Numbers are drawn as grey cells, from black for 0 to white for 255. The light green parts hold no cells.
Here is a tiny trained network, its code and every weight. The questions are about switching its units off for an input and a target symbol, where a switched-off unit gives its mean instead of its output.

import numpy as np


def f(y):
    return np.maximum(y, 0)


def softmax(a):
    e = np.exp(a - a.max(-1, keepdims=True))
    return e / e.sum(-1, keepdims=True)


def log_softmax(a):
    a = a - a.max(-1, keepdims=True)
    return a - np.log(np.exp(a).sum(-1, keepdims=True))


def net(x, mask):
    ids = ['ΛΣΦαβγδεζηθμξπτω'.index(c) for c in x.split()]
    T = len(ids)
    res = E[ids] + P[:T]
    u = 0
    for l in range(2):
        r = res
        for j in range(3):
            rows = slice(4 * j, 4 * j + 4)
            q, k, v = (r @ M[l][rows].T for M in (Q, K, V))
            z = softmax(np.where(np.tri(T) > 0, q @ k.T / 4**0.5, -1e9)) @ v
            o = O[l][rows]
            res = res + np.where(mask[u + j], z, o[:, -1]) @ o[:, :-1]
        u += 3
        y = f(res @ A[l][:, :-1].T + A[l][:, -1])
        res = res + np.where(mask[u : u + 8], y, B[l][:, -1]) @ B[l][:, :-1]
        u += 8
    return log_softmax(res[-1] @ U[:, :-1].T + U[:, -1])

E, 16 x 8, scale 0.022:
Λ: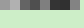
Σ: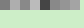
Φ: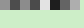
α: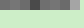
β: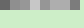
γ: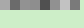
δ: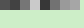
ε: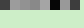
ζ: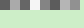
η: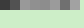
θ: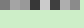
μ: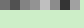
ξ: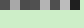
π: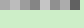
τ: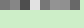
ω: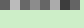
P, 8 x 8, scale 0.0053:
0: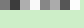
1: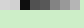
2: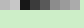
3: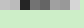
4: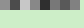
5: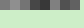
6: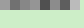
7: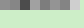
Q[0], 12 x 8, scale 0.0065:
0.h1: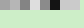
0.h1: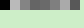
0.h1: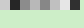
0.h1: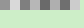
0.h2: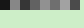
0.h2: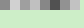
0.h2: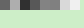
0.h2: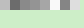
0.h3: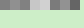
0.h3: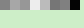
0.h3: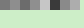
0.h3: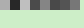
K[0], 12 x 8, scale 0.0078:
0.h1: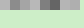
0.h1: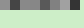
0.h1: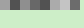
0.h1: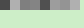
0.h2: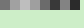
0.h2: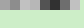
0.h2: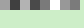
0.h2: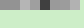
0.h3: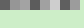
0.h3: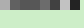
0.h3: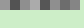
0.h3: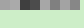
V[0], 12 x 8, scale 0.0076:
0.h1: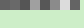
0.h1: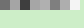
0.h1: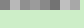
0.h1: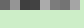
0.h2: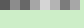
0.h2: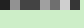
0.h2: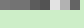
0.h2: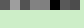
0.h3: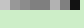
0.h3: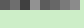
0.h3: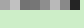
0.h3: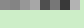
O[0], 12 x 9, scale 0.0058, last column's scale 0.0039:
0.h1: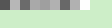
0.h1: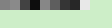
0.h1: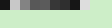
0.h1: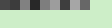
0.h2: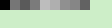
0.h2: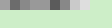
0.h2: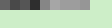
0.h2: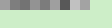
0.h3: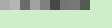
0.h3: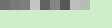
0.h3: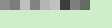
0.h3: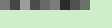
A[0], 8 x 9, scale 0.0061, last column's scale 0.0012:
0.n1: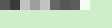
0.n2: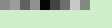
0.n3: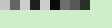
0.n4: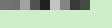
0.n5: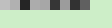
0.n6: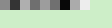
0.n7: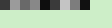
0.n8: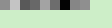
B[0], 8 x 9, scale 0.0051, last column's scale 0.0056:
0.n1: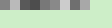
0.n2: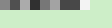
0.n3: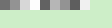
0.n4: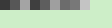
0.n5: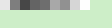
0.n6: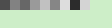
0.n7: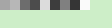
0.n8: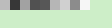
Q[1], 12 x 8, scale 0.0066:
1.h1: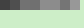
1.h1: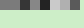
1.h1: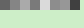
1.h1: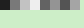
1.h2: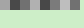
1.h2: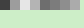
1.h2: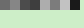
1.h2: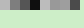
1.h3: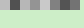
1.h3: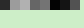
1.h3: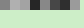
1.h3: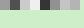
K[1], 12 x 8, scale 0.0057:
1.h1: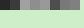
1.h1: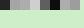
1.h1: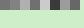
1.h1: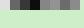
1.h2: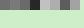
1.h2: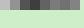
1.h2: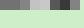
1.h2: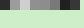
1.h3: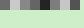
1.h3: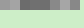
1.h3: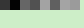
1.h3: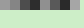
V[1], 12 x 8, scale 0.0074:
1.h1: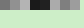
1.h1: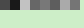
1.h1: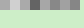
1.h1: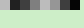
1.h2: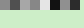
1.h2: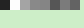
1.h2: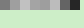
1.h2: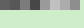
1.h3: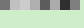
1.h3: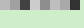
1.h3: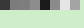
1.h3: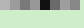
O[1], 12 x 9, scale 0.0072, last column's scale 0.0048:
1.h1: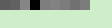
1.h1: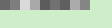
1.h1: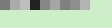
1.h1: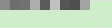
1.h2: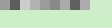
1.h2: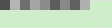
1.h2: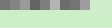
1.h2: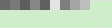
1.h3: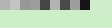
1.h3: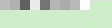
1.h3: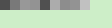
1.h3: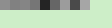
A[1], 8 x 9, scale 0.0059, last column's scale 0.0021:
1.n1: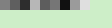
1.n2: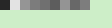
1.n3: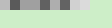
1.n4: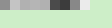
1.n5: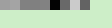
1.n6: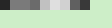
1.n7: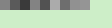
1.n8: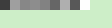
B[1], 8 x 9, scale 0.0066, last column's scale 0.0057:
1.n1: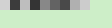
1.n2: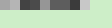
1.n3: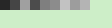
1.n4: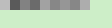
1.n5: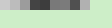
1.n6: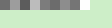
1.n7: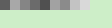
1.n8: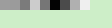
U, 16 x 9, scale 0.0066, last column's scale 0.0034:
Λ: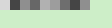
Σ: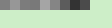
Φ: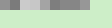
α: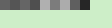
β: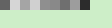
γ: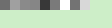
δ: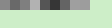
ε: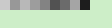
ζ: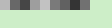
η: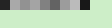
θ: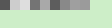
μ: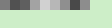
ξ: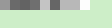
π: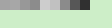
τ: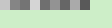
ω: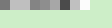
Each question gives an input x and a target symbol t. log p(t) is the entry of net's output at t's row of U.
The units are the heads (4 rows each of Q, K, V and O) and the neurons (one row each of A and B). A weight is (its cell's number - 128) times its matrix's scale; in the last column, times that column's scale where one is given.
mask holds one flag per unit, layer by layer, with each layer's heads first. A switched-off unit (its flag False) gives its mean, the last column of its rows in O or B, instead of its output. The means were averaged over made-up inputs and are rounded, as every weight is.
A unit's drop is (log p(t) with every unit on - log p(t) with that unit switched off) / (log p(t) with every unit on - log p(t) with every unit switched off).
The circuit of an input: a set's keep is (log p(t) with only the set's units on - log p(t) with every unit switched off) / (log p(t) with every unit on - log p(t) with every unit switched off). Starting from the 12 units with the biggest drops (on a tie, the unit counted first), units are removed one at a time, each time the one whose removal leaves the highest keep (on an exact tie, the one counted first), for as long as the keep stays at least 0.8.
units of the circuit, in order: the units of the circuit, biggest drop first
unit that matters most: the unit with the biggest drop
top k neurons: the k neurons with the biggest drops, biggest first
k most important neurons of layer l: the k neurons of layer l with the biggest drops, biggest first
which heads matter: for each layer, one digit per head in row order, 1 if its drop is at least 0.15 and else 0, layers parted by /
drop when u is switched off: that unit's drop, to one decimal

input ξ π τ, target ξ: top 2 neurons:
(0.n5, 0.n3)
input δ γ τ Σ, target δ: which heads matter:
001 / 100
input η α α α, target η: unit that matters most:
0.h2
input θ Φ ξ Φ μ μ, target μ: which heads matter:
100 / 011
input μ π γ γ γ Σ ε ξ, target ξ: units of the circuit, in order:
(0.n5, 0.h2)
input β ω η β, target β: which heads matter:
010 / 011
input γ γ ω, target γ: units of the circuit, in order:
(1.h3, 0.h2)
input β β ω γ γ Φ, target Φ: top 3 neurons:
(0.n3, 0.n6, 0.n5)
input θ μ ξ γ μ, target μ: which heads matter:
100 / 010
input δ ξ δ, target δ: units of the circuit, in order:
(1.h1, 0.h3)
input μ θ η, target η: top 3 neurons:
(0.n1, 1.n6, 0.n2)
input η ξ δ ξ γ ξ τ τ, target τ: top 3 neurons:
(0.n8, 1.n1, 0.n4)
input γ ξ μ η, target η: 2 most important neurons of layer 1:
(1.n6, 1.n7)
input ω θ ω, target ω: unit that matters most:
1.h3
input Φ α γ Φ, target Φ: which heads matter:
100 / 110
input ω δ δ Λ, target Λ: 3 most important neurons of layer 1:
(1.n1, 1.n8, 1.n6)
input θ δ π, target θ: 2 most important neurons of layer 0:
(0.n3, 0.n2)
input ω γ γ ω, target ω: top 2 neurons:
(1.n7, 0.n7)
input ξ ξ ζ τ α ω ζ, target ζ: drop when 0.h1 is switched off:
0.5
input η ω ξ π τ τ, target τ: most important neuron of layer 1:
(1.n1)
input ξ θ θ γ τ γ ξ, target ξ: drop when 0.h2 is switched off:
0.5
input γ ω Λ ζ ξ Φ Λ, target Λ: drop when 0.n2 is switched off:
0.2
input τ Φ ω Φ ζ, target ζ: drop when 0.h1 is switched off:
0.3
